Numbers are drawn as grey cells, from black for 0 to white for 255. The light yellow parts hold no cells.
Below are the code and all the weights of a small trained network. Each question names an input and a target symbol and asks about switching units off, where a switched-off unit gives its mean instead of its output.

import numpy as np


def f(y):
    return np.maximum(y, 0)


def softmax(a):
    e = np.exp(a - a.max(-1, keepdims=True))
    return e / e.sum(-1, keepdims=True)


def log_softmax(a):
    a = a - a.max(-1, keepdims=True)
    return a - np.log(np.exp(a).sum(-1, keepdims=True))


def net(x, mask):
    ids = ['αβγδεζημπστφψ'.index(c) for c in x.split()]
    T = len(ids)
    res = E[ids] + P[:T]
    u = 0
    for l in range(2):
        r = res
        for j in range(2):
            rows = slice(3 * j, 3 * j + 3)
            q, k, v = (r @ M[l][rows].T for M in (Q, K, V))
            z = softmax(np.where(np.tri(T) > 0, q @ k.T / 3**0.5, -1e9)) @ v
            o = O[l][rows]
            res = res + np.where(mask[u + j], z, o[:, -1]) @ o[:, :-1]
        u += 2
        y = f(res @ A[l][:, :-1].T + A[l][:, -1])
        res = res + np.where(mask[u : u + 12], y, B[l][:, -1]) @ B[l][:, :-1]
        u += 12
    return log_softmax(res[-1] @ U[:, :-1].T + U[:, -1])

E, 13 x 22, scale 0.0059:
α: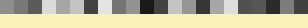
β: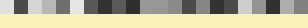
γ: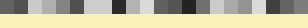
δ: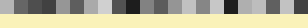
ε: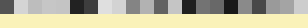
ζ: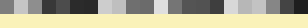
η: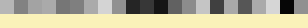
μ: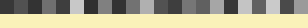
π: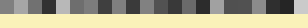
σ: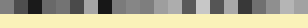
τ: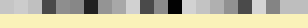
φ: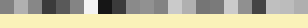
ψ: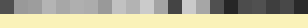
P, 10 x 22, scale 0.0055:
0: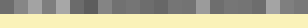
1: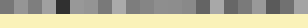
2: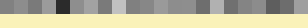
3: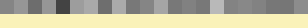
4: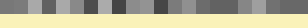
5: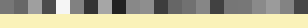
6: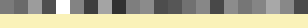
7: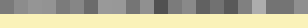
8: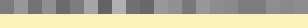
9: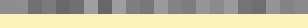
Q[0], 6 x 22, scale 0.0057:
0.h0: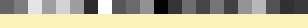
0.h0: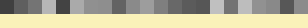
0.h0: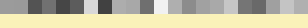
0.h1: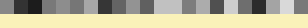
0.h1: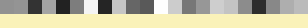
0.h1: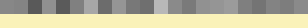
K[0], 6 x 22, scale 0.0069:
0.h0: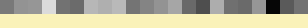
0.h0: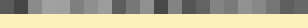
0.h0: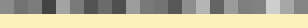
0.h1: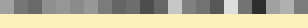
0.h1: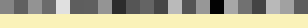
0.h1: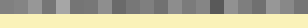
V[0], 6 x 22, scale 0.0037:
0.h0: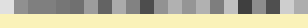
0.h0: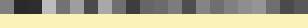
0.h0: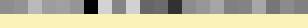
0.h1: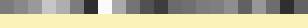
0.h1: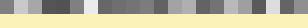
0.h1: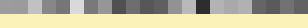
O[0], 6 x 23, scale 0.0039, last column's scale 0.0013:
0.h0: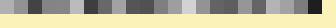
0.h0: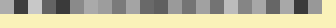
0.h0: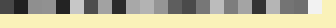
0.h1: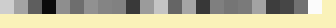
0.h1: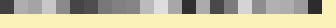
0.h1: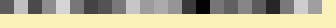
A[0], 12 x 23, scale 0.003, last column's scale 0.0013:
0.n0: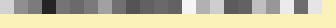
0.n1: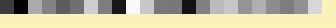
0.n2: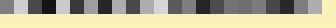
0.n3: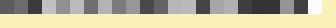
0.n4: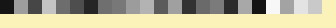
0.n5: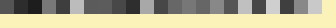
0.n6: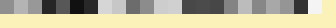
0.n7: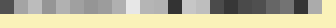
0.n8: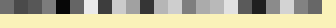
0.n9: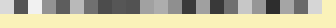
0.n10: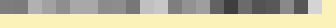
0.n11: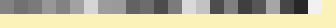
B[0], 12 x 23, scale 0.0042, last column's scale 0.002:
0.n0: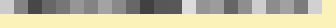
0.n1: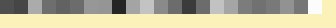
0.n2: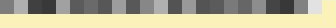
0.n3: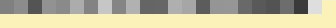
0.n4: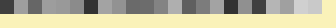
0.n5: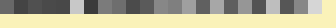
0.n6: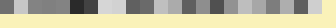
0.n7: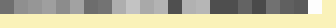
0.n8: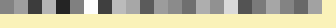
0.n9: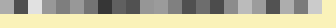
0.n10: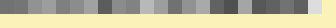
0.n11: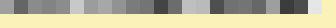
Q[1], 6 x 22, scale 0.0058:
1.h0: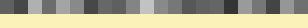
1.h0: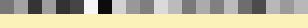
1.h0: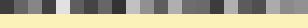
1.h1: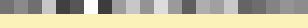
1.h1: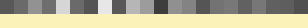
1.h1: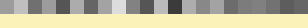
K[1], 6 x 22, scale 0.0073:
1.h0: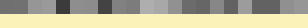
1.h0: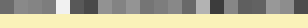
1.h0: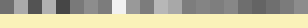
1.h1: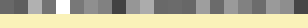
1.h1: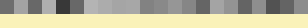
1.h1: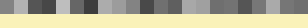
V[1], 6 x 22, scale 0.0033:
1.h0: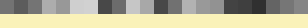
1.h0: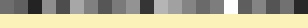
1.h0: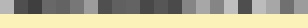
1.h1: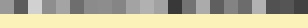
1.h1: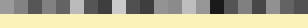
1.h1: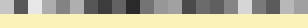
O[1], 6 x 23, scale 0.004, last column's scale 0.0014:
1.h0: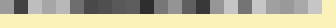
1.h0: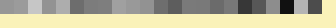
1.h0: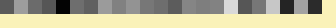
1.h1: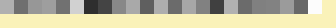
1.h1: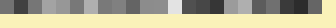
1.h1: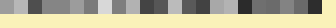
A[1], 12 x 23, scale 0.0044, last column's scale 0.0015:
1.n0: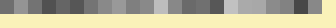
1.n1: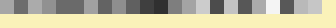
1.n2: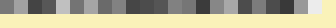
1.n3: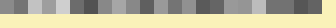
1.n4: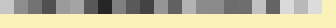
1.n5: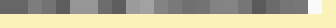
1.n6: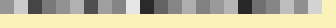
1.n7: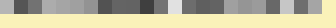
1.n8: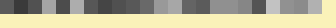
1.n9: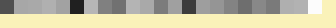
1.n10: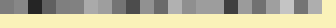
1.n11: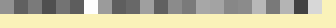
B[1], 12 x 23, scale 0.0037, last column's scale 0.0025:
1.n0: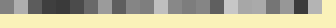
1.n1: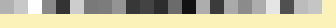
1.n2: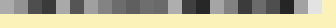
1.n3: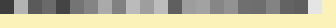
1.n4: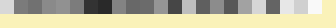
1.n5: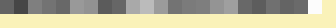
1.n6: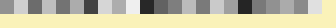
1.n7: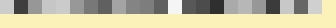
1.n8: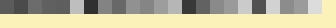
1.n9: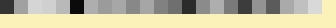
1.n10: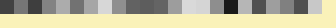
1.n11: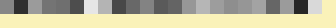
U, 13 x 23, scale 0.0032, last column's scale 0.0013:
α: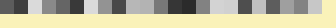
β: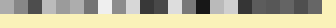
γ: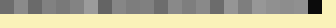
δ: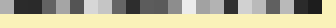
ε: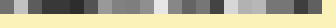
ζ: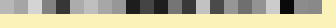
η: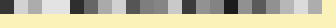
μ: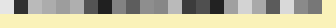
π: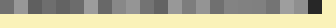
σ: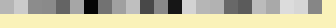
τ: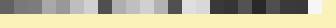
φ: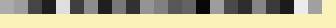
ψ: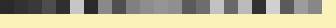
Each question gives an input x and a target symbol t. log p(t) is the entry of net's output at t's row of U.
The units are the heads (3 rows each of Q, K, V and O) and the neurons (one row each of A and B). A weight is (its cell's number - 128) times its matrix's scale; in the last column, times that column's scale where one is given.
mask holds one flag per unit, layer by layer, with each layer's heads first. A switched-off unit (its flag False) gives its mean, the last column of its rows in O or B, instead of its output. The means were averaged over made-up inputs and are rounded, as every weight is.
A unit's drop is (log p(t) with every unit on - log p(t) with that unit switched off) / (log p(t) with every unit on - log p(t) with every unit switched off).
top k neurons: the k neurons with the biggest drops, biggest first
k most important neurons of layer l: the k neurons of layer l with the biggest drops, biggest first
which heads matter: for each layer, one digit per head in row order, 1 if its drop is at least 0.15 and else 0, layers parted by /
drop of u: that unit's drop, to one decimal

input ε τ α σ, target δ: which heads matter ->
00 / 10
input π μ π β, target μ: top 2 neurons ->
(0.n9 1.n7)
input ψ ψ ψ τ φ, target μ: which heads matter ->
00 / 11
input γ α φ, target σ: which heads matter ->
10 / 01
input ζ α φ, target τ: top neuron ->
(0.n6)
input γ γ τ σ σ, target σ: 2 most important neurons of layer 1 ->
(1.n6 1.n4)
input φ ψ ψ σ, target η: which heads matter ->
11 / 00
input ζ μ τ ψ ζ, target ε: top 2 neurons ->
(0.n6 1.n0)
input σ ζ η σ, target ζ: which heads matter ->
11 / 10
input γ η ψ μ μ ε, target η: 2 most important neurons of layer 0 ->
(0.n4 0.n6)
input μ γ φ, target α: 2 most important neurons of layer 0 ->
(0.n1 0.n8)
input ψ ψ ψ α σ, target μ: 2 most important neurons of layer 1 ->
(1.n7 1.n4)
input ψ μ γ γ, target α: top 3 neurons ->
(0.n1 1.n9 1.n11)
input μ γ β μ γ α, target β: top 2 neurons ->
(1.n6 0.n3)
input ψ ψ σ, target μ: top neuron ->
(1.n7)
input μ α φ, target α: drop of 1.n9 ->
0.2
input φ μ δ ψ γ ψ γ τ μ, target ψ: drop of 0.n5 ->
0.3
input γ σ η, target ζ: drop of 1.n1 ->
0.5
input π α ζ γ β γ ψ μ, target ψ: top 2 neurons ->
(0.n5 1.n8)
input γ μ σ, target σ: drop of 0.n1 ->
0.2
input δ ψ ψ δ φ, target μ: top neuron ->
(1.n7)
